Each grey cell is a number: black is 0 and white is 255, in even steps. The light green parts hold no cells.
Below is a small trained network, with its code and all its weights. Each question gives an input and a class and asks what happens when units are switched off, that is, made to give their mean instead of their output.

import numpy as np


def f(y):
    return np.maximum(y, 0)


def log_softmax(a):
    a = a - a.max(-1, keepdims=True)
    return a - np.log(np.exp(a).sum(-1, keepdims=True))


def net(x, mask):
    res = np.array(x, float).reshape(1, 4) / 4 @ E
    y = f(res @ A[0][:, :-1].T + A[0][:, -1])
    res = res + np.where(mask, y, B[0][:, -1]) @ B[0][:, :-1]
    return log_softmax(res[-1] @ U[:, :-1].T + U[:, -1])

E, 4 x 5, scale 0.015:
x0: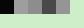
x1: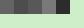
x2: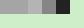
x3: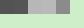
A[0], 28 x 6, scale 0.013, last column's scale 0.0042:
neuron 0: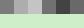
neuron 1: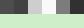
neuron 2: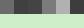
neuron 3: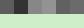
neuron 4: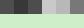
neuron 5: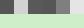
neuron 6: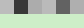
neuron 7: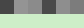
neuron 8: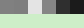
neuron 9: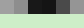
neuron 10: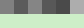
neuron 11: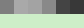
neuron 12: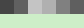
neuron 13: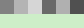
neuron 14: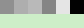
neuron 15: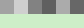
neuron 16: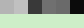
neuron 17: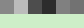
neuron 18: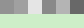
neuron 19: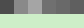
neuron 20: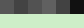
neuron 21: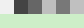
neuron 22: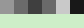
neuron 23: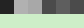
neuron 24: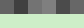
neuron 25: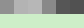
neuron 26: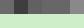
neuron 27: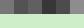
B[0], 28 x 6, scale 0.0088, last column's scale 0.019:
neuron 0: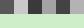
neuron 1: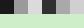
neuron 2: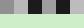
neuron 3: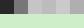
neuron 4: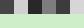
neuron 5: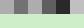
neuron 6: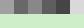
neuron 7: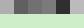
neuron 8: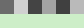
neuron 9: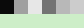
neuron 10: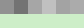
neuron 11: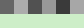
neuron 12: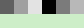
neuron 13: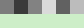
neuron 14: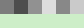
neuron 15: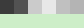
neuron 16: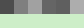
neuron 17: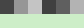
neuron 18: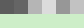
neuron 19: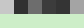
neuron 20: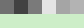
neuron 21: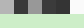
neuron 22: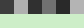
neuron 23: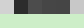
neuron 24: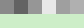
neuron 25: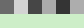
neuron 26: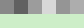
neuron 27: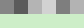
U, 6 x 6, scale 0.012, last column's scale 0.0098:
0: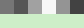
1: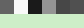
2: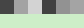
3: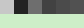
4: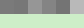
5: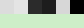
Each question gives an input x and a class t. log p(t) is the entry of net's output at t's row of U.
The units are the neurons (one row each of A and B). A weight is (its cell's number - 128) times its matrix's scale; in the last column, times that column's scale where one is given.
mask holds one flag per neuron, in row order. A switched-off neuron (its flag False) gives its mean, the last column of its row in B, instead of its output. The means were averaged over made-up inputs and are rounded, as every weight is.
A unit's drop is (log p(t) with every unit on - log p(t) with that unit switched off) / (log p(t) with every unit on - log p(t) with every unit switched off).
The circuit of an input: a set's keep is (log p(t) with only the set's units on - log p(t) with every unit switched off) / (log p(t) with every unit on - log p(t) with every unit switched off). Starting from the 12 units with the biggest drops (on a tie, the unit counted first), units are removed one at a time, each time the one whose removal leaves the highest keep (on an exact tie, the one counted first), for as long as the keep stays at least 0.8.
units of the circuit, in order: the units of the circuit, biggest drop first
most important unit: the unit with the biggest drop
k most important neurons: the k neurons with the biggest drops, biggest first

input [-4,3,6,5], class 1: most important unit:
neuron 8
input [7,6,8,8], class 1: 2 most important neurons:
(neuron 8; neuron 0)
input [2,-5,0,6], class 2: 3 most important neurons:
(neuron 12; neuron 1; neuron 20)
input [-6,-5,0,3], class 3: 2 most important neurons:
(neuron 21; neuron 6)
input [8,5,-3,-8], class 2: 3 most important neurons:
(neuron 9; neuron 17; neuron 21)
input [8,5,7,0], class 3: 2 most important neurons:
(neuron 23; neuron 19)
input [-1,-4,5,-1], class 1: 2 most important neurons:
(neuron 25; neuron 0)
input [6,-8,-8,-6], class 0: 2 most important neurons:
(neuron 15; neuron 14)
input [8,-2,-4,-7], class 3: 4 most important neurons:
(neuron 23; neuron 7; neuron 5; neuron 1)
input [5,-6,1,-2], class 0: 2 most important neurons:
(neuron 15; neuron 21)
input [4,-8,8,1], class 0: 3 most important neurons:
(neuron 18; neuron 13; neuron 15)
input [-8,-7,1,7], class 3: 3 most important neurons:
(neuron 21; neuron 6; neuron 9)
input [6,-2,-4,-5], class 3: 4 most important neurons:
(neuron 23; neuron 7; neuron 1; neuron 5)
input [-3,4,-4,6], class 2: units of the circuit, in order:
(neuron 1)
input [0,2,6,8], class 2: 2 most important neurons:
(neuron 1; neuron 12)
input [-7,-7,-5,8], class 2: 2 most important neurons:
(neuron 1; neuron 12)
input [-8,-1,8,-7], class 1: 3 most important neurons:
(neuron 25; neuron 0; neuron 8)
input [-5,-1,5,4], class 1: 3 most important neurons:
(neuron 8; neuron 25; neuron 23)
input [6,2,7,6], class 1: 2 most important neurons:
(neuron 8; neuron 0)
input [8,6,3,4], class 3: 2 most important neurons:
(neuron 23; neuron 19)
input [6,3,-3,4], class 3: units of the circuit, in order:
(neuron 23)
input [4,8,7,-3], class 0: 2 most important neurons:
(neuron 27; neuron 20)
